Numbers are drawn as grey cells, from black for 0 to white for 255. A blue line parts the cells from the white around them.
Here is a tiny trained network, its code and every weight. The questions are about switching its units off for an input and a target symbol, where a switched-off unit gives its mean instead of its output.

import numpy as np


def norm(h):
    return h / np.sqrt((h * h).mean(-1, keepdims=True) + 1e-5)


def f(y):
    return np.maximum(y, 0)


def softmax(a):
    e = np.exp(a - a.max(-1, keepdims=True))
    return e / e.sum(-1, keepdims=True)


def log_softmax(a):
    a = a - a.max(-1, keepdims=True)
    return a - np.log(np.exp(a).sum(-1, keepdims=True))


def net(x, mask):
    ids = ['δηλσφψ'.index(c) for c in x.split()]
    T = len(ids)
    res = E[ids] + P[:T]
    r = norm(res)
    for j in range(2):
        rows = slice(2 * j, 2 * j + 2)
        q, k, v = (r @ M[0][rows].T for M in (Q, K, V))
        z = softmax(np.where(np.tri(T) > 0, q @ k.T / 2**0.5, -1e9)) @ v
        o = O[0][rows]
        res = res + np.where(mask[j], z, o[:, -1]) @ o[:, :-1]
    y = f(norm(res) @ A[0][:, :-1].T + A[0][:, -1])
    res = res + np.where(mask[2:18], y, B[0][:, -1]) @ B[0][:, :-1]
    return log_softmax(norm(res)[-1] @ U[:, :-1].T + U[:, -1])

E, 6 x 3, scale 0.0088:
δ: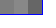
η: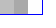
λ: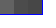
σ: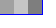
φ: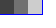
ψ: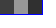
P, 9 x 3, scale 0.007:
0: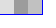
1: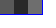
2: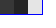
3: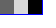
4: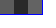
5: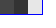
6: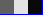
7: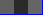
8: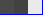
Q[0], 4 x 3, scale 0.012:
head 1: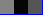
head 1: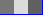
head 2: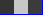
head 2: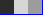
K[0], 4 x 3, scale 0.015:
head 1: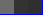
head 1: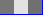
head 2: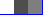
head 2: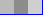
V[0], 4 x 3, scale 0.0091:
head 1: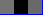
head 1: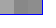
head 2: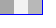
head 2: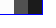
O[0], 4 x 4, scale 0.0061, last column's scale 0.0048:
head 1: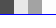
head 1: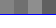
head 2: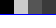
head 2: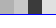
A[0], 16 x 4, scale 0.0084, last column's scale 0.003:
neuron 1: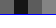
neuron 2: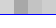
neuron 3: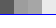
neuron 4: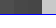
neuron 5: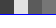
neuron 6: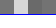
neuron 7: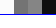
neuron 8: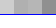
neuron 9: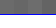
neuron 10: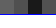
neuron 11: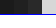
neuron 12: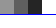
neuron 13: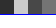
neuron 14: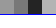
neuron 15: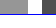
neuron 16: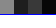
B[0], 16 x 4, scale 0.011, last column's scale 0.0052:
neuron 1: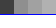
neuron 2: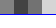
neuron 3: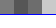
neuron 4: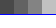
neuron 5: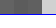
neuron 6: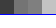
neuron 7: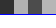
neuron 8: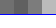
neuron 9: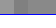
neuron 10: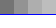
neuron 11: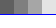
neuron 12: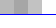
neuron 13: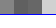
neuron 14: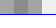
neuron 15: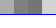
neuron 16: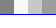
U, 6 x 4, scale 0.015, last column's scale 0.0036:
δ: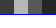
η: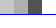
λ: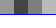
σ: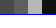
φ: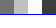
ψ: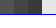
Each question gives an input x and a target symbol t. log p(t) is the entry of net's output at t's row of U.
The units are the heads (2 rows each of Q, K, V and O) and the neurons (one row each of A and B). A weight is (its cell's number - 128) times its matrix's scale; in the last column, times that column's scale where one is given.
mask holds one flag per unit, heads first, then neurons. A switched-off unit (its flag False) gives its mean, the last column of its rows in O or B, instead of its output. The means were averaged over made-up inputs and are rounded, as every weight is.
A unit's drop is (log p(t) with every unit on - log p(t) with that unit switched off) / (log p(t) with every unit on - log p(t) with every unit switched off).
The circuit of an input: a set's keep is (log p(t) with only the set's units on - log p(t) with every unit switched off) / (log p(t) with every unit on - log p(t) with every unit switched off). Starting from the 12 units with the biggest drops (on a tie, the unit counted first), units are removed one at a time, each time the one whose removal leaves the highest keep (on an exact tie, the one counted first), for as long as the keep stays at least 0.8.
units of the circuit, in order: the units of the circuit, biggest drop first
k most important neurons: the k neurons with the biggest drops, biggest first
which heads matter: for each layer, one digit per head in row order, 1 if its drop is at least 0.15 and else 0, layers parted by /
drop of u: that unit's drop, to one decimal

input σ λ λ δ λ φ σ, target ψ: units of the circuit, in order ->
[head 2; neuron 5; head 1]
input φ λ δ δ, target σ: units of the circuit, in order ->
[head 2; head 1; neuron 11]
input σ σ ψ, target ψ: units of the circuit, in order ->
[neuron 13; neuron 12]
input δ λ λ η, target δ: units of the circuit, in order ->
[head 2]
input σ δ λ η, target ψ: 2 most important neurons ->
[neuron 5; neuron 13]
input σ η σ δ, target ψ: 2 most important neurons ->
[neuron 5; neuron 13]
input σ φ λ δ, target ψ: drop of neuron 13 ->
0.3
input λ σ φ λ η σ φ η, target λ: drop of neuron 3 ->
0.1
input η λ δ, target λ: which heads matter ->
11
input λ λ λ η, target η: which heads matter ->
10
